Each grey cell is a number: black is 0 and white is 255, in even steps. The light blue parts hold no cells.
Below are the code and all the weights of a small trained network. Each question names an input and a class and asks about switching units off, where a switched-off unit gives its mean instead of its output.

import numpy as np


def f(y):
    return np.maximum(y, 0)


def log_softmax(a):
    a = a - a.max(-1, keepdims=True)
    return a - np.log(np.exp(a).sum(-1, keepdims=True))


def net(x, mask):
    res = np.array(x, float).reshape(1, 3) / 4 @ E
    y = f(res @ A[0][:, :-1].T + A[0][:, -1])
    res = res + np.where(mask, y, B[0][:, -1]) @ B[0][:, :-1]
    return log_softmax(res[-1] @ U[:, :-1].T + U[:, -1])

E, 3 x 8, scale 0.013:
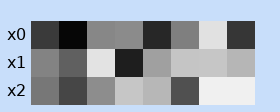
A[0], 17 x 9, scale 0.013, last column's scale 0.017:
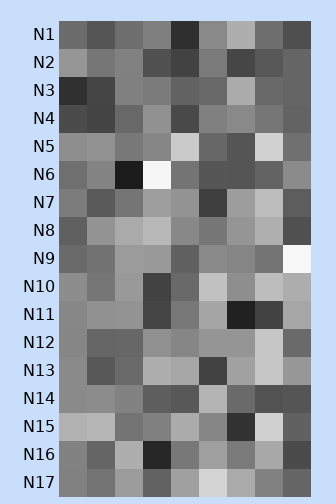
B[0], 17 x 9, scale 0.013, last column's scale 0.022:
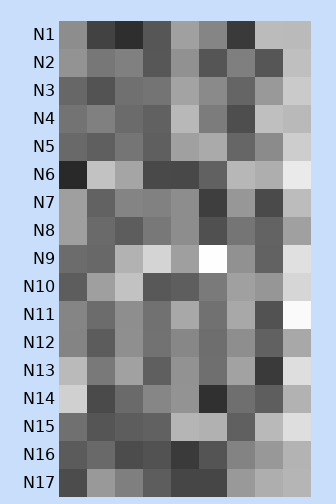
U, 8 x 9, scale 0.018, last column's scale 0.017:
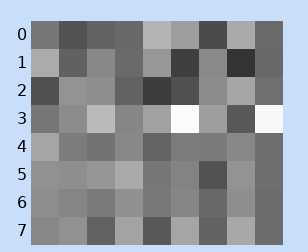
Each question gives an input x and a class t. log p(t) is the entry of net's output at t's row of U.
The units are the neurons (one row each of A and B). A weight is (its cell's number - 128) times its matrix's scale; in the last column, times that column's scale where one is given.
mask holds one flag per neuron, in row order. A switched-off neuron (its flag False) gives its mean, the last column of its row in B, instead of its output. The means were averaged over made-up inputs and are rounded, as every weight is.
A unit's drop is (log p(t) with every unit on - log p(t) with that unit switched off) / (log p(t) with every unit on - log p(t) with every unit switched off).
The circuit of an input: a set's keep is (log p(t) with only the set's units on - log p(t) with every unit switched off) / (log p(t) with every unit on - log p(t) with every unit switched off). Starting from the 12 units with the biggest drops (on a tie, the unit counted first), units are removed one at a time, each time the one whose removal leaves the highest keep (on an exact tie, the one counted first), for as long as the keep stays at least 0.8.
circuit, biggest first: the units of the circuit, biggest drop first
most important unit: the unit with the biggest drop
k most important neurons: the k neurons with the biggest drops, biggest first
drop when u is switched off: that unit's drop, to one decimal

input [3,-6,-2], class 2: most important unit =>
N6
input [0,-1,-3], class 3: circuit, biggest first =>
(N7, N1)
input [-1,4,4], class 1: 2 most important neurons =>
(N6, N13)
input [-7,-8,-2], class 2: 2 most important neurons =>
(N6, N9)
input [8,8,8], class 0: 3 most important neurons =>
(N1, N3, N4)
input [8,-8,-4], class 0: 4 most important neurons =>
(N1, N4, N3, N9)
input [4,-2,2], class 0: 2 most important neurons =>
(N1, N4)
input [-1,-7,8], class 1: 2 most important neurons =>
(N13, N7)
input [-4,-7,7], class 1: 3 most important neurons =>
(N13, N7, N10)
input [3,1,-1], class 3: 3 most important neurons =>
(N15, N9, N16)
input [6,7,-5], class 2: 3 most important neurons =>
(N17, N10, N16)
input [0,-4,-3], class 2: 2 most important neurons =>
(N6, N13)
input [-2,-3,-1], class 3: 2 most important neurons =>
(N17, N16)
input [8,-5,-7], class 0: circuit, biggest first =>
(N1)
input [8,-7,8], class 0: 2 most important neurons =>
(N4, N1)
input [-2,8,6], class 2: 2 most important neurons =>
(N17, N10)
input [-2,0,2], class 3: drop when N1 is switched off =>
0.1
